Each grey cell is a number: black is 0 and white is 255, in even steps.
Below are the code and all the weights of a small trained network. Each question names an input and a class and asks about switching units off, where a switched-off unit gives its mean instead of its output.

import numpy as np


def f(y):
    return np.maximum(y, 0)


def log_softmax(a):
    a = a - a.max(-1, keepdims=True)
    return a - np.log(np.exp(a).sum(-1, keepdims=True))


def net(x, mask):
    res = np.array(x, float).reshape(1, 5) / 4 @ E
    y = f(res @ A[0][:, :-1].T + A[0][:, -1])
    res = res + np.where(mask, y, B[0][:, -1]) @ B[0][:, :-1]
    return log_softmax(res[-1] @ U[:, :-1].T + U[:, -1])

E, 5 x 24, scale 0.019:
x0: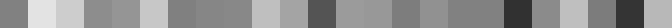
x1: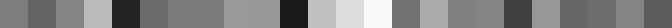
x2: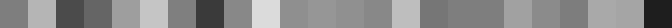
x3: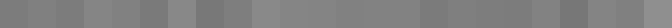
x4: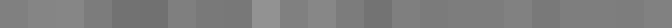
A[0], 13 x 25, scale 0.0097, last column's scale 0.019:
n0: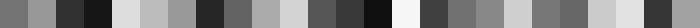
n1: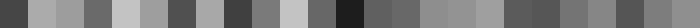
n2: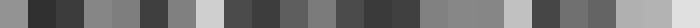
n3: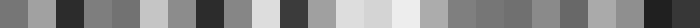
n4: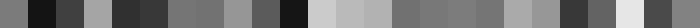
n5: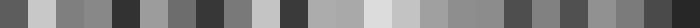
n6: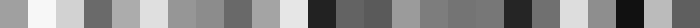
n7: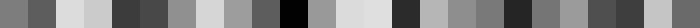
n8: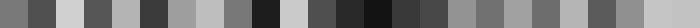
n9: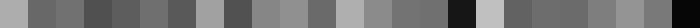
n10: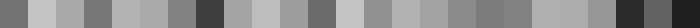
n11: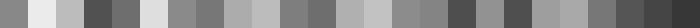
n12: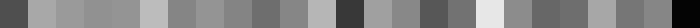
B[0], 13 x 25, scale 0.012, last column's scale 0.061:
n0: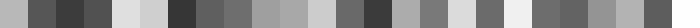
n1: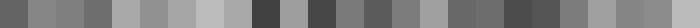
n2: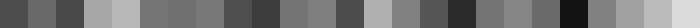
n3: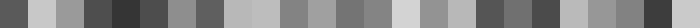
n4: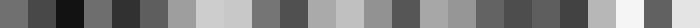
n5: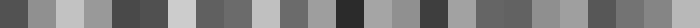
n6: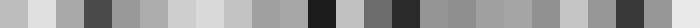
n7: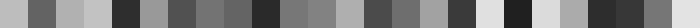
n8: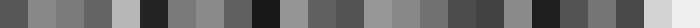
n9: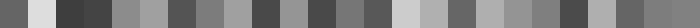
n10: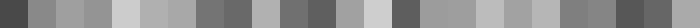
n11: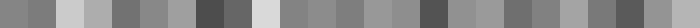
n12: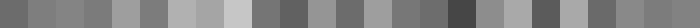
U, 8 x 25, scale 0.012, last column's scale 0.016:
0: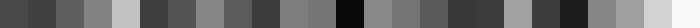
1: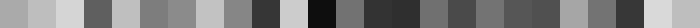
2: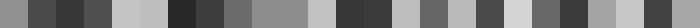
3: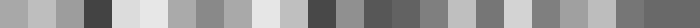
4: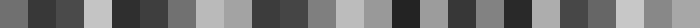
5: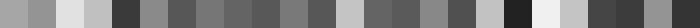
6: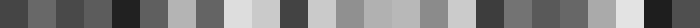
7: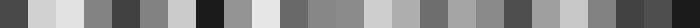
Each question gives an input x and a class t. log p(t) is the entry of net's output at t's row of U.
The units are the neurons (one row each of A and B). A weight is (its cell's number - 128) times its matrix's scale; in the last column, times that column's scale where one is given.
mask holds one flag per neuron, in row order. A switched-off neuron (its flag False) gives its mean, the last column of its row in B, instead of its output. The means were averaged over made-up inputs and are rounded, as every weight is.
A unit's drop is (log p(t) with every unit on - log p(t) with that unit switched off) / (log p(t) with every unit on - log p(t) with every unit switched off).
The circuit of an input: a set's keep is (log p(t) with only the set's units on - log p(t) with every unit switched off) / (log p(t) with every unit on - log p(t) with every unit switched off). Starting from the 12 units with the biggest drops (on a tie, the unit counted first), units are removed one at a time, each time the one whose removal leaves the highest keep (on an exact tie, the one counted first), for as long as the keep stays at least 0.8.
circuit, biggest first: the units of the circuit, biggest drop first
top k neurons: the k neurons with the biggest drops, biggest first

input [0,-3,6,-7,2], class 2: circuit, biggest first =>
(n0)
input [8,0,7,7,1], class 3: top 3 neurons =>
(n6; n7; n0)
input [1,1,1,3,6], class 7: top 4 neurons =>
(n0; n4; n7; n8)
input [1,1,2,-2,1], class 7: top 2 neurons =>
(n4; n0)
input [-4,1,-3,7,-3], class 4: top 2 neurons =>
(n0; n4)
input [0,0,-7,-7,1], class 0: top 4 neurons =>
(n6; n8; n2; n4)
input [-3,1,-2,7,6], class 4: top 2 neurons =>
(n0; n8)
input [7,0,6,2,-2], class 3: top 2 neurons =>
(n6; n7)
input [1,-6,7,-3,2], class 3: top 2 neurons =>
(n6; n2)
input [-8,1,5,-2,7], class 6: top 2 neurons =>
(n4; n3)
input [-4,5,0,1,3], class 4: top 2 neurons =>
(n0; n7)
